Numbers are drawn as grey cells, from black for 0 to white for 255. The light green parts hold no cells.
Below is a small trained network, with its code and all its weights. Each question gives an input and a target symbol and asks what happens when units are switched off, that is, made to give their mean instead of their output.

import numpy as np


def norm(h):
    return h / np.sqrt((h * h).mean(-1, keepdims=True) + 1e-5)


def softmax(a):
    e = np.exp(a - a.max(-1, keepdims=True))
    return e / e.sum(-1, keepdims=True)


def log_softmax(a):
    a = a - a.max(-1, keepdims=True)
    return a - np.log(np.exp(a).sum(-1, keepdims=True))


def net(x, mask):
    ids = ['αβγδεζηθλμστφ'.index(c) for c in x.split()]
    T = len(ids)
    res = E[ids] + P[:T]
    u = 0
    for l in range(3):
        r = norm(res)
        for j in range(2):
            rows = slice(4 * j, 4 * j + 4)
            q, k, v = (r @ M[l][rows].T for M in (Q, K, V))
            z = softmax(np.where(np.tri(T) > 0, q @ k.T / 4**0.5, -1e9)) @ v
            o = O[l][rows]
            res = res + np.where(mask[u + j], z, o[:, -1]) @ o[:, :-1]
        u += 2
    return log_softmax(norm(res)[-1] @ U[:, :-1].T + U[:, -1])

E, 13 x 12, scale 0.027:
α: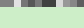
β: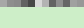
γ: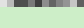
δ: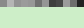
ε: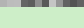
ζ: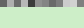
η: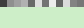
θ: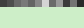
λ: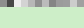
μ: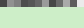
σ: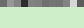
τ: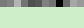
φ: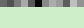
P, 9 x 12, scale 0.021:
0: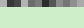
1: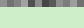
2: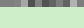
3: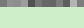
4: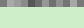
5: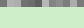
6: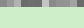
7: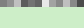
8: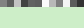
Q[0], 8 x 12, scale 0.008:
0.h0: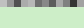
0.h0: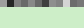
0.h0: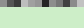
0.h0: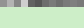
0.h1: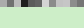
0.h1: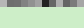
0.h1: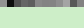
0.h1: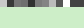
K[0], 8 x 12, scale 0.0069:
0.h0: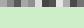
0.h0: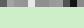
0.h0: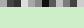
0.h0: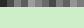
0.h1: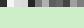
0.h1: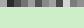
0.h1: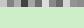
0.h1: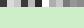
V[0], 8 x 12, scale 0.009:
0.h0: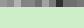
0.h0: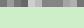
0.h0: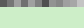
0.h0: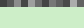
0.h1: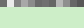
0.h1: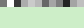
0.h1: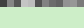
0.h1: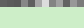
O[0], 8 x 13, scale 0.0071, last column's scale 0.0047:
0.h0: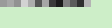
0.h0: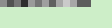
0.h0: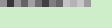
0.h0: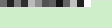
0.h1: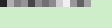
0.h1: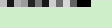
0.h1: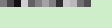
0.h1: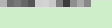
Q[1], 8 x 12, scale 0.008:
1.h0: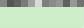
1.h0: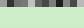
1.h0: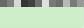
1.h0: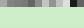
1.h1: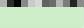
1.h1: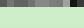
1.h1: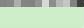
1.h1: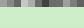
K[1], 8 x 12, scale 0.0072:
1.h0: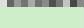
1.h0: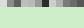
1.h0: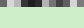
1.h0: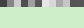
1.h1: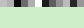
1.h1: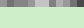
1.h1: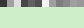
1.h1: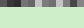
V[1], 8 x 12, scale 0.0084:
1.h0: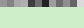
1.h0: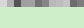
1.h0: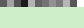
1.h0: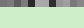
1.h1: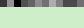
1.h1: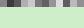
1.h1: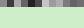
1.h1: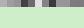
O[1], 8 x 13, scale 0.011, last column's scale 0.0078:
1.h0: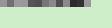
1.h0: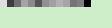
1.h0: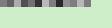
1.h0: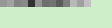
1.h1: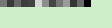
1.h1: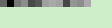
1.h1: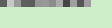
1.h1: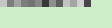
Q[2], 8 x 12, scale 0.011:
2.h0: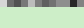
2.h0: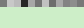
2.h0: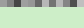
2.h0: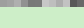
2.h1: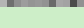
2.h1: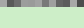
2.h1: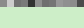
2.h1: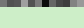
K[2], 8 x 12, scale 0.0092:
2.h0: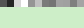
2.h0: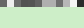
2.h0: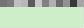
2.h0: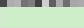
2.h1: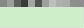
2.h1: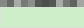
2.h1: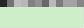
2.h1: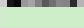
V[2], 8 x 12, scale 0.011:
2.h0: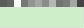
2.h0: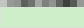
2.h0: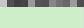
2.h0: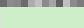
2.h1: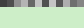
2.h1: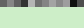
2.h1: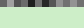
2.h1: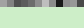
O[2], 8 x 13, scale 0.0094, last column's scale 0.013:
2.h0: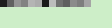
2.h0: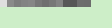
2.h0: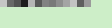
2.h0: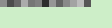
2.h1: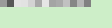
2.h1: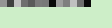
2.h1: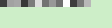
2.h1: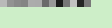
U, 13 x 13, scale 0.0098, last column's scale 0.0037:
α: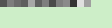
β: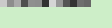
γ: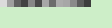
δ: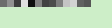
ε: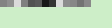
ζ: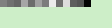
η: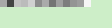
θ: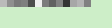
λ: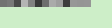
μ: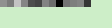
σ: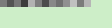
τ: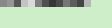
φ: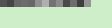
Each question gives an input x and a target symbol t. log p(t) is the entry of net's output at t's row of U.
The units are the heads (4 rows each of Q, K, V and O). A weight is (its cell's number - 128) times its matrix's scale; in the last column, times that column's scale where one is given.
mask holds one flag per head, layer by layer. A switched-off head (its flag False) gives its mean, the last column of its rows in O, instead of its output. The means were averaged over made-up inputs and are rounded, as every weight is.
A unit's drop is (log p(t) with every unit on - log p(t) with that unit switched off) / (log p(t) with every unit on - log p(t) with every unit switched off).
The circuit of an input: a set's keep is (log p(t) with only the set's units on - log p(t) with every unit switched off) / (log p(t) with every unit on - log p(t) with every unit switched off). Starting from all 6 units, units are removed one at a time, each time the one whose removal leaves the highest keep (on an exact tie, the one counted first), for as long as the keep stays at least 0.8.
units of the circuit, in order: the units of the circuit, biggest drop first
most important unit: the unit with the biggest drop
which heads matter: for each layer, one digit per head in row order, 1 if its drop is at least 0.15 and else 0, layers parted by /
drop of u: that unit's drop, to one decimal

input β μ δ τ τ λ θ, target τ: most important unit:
0.h0
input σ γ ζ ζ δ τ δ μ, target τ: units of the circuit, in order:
[1.h1 0.h0]
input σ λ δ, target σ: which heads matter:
10 / 01 / 10
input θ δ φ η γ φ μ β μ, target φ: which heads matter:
00 / 01 / 01
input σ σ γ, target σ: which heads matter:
10 / 00 / 00
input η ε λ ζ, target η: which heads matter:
00 / 00 / 01
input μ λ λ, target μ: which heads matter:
00 / 10 / 00
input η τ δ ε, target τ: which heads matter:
10 / 11 / 00
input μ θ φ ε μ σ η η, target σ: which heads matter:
10 / 10 / 10
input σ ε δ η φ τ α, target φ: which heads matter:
10 / 01 / 00
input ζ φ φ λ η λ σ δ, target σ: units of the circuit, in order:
[0.h0 2.h0]
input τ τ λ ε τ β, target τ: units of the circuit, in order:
[0.h0 1.h1]
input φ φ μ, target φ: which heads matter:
00 / 01 / 00
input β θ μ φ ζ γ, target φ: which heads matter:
00 / 01 / 00
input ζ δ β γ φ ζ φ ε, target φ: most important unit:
1.h1
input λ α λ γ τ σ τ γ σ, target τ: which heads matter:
10 / 01 / 00
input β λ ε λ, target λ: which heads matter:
00 / 01 / 01
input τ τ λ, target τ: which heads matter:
00 / 00 / 00
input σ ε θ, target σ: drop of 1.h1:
0.1
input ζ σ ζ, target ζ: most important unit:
2.h1
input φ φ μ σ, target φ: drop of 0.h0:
-0.1
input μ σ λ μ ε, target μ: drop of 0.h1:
-0.1
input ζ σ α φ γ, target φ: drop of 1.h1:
1.0
